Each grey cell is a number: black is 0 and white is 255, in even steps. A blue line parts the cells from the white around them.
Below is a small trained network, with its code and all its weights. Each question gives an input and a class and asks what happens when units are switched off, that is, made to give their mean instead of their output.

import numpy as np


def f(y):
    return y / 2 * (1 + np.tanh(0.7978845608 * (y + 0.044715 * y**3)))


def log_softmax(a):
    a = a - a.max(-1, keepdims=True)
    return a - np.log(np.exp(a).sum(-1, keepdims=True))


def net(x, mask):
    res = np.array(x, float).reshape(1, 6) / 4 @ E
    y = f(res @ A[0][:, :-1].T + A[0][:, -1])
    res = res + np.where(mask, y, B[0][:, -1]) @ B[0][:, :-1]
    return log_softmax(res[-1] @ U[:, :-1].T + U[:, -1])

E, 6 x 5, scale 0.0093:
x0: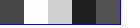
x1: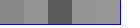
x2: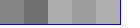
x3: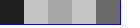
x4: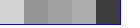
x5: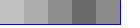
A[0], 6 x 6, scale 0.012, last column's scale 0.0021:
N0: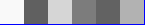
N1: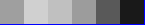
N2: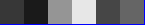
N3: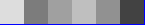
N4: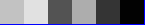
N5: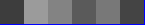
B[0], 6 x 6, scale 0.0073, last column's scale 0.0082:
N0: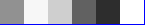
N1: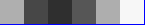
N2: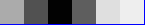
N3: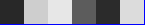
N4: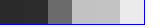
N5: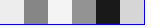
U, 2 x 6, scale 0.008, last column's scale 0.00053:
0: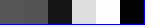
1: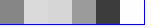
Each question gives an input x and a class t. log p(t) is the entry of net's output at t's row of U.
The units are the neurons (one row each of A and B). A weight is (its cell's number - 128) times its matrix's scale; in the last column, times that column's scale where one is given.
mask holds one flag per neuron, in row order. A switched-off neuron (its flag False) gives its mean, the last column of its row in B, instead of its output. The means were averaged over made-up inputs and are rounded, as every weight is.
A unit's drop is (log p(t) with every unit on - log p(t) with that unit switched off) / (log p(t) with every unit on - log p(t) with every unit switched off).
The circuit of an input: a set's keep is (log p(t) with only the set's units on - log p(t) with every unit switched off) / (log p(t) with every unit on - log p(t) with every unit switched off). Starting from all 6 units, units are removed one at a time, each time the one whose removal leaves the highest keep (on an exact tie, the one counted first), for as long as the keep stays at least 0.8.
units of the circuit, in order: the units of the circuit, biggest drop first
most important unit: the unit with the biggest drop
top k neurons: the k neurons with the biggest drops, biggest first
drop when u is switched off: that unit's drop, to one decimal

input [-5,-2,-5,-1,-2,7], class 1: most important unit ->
N2
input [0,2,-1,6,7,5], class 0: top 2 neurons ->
N4, N1
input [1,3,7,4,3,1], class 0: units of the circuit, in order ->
N5, N0
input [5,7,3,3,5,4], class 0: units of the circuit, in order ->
N4, N1
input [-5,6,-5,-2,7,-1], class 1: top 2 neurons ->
N3, N0
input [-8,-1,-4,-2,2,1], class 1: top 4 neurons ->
N3, N0, N4, N1
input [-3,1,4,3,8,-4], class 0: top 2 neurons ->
N2, N5
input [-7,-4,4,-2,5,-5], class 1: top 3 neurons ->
N3, N0, N4
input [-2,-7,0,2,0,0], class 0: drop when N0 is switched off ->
0.2
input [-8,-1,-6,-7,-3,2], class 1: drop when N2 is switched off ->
0.3
